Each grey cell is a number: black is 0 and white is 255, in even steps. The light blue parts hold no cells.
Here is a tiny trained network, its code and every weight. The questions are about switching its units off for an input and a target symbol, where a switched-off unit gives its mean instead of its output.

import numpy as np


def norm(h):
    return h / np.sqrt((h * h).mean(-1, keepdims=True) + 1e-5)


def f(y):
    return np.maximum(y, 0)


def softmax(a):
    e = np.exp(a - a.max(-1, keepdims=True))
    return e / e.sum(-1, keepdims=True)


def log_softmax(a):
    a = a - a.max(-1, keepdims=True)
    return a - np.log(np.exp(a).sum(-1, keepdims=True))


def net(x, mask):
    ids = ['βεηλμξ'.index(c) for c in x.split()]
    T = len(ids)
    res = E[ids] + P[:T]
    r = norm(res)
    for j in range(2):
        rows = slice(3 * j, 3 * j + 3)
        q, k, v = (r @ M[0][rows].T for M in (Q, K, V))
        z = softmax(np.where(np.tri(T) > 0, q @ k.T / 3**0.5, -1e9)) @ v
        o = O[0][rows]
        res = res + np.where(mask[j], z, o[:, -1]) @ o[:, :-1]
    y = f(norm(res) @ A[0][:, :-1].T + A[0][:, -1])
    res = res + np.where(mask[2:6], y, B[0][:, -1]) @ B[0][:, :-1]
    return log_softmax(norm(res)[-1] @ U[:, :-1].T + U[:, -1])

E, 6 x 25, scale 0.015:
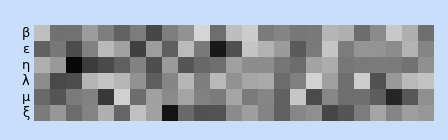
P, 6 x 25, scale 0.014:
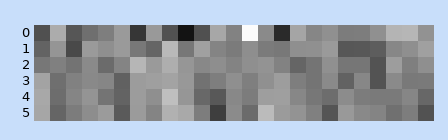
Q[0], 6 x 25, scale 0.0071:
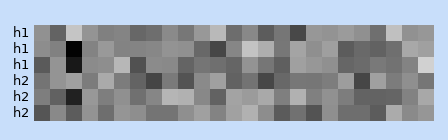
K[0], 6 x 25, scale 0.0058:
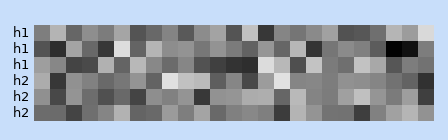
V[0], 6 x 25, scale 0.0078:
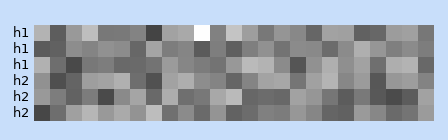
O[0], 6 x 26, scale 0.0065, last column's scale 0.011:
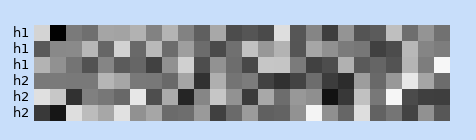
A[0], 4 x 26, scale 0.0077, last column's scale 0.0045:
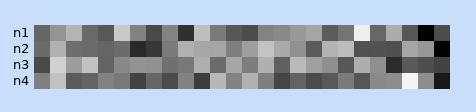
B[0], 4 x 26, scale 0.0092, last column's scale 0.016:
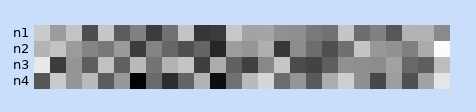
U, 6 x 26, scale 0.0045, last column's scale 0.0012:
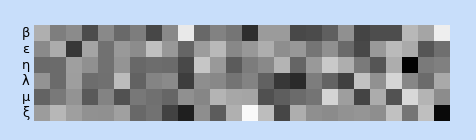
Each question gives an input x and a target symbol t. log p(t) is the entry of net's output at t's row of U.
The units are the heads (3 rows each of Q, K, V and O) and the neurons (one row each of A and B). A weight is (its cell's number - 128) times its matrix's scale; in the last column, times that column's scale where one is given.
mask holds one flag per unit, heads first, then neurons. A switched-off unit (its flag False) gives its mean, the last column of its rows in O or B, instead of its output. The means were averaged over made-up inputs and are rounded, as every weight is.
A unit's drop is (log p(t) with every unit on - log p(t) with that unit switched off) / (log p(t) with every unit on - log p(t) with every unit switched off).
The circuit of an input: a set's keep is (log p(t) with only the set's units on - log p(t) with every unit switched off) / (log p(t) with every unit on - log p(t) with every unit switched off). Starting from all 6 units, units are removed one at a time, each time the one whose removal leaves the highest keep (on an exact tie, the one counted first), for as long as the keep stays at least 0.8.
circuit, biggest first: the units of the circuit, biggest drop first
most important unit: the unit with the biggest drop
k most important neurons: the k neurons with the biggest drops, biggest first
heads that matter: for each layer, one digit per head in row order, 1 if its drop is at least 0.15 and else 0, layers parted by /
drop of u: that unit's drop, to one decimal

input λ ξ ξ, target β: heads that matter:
11
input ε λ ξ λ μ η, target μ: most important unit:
h1
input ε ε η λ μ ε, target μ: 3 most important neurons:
(n4, n2, n3)
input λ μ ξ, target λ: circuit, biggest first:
(h1, h2, n4)
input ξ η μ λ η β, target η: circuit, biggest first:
(h1, n2, h2)
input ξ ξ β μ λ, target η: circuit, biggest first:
(h1, h2, n2)
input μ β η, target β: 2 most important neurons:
(n3, n1)
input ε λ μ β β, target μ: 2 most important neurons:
(n4, n2)
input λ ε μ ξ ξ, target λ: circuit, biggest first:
(h1, n4, h2)
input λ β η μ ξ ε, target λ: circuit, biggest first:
(h2, h1, n4)
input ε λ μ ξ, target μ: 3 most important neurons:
(n2, n4, n3)
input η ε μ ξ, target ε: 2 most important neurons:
(n2, n4)
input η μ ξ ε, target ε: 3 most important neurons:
(n2, n4, n3)
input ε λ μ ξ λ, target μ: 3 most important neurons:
(n2, n4, n3)
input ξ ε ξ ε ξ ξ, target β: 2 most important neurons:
(n3, n4)
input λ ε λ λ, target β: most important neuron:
(n2)
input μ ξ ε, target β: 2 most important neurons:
(n3, n1)
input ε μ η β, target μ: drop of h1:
0.8
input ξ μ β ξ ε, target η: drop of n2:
0.4
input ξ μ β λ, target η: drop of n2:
0.4
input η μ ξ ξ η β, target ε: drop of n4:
0.3
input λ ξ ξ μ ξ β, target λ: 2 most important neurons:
(n4, n2)
